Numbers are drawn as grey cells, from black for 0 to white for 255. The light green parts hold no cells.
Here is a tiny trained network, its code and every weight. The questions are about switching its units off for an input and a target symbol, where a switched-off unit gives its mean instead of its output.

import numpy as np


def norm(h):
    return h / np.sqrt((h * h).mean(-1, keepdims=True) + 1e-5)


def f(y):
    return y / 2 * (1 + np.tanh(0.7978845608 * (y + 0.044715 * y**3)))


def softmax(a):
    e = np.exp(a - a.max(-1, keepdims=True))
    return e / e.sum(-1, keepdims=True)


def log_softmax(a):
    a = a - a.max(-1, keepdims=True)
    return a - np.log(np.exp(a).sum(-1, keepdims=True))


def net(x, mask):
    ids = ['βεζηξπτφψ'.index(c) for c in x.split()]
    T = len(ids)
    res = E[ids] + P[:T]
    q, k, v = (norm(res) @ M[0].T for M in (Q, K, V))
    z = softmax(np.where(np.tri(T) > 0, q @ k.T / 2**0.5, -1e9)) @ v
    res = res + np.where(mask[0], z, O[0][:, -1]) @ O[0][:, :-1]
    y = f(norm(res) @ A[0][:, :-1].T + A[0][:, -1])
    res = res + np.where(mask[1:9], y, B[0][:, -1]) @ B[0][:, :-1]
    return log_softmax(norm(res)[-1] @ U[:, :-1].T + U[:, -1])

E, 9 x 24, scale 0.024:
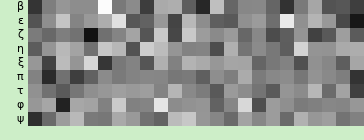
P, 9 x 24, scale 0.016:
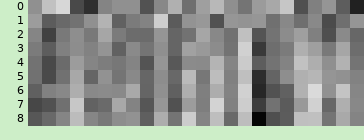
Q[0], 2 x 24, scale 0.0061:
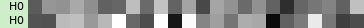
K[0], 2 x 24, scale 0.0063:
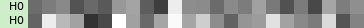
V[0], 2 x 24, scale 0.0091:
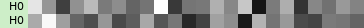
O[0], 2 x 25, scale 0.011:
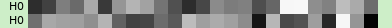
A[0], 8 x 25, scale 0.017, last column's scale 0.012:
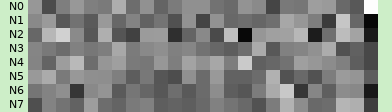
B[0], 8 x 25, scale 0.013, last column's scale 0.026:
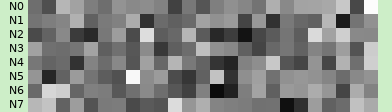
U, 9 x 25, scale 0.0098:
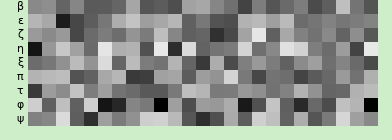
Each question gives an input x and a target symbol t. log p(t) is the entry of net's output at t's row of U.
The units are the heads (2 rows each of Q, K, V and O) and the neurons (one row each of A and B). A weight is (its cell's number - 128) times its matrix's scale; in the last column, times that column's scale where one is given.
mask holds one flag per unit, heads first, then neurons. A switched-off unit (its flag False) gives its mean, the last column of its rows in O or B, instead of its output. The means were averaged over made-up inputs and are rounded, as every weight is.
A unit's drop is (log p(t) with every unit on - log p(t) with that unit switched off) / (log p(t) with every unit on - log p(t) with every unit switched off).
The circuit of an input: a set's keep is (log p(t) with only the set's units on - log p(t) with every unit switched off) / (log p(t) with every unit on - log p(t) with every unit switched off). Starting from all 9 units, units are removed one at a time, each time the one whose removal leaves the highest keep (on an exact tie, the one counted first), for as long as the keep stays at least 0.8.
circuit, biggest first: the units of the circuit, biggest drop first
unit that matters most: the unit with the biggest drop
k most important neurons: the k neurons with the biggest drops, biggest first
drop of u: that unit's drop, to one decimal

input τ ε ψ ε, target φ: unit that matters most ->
N3
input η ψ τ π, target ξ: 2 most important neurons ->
(N5; N3)
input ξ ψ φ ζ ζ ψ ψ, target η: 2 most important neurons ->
(N0; N7)
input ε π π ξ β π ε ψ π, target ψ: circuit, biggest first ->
(N4; N3; H0)
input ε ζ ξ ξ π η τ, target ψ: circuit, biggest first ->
(N4; N3; H0)
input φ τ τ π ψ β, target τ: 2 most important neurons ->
(N7; N4)
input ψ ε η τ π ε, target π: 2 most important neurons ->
(N3; N5)
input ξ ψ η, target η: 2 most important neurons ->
(N4; N7)
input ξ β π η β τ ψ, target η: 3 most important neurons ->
(N7; N0; N4)
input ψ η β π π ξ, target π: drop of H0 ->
0.8
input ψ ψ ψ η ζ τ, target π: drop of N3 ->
0.1
